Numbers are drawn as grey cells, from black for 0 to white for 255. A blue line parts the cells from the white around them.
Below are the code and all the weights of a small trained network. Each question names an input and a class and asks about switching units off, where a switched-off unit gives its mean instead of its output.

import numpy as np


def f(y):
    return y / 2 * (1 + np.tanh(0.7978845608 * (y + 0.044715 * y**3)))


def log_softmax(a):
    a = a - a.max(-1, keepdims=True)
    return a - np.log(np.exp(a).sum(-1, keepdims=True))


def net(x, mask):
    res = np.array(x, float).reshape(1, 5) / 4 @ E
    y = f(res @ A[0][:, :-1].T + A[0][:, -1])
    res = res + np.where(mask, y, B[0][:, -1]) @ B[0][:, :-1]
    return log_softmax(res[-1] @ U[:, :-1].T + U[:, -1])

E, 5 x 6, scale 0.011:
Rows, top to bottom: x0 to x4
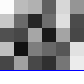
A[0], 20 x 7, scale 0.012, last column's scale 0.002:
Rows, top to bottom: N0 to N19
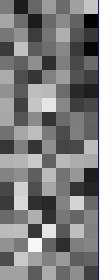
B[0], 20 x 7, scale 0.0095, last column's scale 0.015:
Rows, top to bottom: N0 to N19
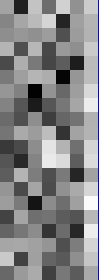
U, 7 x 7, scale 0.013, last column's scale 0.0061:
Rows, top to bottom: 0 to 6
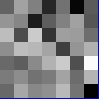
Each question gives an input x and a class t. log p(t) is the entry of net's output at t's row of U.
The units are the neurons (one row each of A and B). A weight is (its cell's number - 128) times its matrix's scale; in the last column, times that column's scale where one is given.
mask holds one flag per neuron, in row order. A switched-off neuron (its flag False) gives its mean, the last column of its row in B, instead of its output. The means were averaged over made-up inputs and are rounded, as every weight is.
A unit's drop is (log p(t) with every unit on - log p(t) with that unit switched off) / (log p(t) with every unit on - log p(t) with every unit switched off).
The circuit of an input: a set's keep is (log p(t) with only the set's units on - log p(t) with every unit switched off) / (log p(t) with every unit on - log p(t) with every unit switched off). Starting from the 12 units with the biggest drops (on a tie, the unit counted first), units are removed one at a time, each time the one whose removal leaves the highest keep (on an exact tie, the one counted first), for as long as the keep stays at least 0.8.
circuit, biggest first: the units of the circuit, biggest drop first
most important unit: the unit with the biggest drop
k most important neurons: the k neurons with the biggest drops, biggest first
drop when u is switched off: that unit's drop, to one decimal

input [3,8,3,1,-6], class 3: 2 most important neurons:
(N5, N1)
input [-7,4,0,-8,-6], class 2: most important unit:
N13
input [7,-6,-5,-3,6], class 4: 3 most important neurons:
(N11, N7, N6)
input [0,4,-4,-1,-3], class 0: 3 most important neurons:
(N16, N14, N9)
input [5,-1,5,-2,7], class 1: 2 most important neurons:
(N14, N16)
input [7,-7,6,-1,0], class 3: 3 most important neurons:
(N17, N9, N16)
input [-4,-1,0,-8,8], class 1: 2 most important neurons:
(N14, N0)
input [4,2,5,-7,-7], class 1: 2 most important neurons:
(N6, N7)
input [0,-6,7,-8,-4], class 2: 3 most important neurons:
(N18, N3, N13)
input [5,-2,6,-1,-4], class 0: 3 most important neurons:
(N4, N10, N15)
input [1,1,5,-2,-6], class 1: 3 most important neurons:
(N6, N7, N16)
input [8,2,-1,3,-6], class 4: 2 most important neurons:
(N11, N14)
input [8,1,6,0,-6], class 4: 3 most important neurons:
(N11, N16, N14)
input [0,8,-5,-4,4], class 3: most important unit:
N1
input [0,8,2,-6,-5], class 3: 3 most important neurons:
(N5, N1, N2)
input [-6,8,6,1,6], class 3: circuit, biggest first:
(N1, N5)
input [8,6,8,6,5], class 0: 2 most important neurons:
(N4, N8)
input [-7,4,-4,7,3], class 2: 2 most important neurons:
(N0, N11)
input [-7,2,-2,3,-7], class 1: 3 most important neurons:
(N7, N6, N11)
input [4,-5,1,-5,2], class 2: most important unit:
N18
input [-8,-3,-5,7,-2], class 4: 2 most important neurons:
(N10, N0)
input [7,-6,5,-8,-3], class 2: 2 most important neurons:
(N18, N3)
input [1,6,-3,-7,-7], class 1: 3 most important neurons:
(N6, N7, N0)
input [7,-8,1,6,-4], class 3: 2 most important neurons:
(N17, N9)
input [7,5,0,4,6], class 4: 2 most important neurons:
(N11, N7)
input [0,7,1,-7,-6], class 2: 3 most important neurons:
(N13, N3, N14)
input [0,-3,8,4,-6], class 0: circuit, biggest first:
(N4)
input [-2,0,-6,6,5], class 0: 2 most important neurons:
(N16, N12)
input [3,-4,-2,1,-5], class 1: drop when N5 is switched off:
0.1
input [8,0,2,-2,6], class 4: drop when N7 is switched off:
0.1
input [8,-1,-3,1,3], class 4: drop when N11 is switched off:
0.5
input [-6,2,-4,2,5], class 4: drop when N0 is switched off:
0.2
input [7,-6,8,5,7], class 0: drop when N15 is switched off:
0.2
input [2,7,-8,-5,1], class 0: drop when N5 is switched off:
0.0
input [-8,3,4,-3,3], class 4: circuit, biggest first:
(N10)
